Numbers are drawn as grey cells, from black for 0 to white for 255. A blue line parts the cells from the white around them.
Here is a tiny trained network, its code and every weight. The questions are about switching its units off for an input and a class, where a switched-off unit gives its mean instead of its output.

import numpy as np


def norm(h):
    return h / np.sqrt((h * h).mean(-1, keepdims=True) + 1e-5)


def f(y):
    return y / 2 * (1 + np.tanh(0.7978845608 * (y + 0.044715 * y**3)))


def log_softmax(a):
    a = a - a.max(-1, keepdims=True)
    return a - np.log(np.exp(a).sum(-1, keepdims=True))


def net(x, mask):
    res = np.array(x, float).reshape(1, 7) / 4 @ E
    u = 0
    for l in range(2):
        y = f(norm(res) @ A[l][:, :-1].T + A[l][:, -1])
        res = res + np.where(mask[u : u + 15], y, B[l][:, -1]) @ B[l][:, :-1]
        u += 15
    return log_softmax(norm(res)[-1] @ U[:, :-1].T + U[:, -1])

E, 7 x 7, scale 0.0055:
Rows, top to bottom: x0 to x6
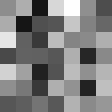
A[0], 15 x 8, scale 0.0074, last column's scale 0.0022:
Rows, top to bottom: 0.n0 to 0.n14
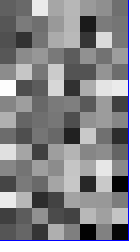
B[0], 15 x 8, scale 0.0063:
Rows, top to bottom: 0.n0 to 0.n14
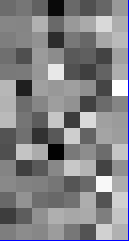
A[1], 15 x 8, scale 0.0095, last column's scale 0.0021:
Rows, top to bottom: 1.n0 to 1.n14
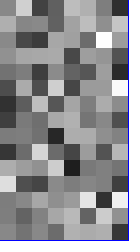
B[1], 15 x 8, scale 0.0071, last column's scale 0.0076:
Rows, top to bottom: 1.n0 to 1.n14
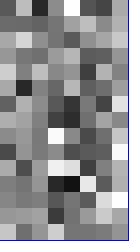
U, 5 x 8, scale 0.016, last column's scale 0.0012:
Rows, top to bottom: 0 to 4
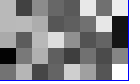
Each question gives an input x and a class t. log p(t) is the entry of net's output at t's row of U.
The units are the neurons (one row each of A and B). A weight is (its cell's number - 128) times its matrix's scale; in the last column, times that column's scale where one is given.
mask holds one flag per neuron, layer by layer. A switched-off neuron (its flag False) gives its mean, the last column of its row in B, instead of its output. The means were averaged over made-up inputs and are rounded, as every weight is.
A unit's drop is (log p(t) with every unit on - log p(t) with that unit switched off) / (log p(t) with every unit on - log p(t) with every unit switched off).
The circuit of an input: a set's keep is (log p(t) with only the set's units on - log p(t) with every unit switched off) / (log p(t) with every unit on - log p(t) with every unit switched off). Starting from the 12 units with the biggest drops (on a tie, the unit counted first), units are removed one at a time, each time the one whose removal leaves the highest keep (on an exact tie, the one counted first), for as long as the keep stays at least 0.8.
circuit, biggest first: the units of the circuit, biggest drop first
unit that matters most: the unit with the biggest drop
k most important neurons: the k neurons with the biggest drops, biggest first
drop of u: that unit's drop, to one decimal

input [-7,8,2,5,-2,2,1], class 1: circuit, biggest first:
[1.n2; 0.n9; 0.n5]
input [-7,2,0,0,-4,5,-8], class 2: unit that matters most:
1.n10
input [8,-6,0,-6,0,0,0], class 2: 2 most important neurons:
[0.n4; 1.n10]
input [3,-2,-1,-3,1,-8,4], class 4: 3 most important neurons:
[1.n0; 0.n4; 0.n5]
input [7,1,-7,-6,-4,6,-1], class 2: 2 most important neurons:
[0.n8; 0.n4]
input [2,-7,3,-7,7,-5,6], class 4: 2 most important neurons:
[1.n0; 0.n9]
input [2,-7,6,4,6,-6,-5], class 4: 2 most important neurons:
[0.n9; 0.n12]
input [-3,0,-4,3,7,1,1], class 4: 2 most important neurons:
[0.n12; 1.n0]
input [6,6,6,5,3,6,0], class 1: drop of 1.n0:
-0.1
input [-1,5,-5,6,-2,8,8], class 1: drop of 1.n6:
0.0
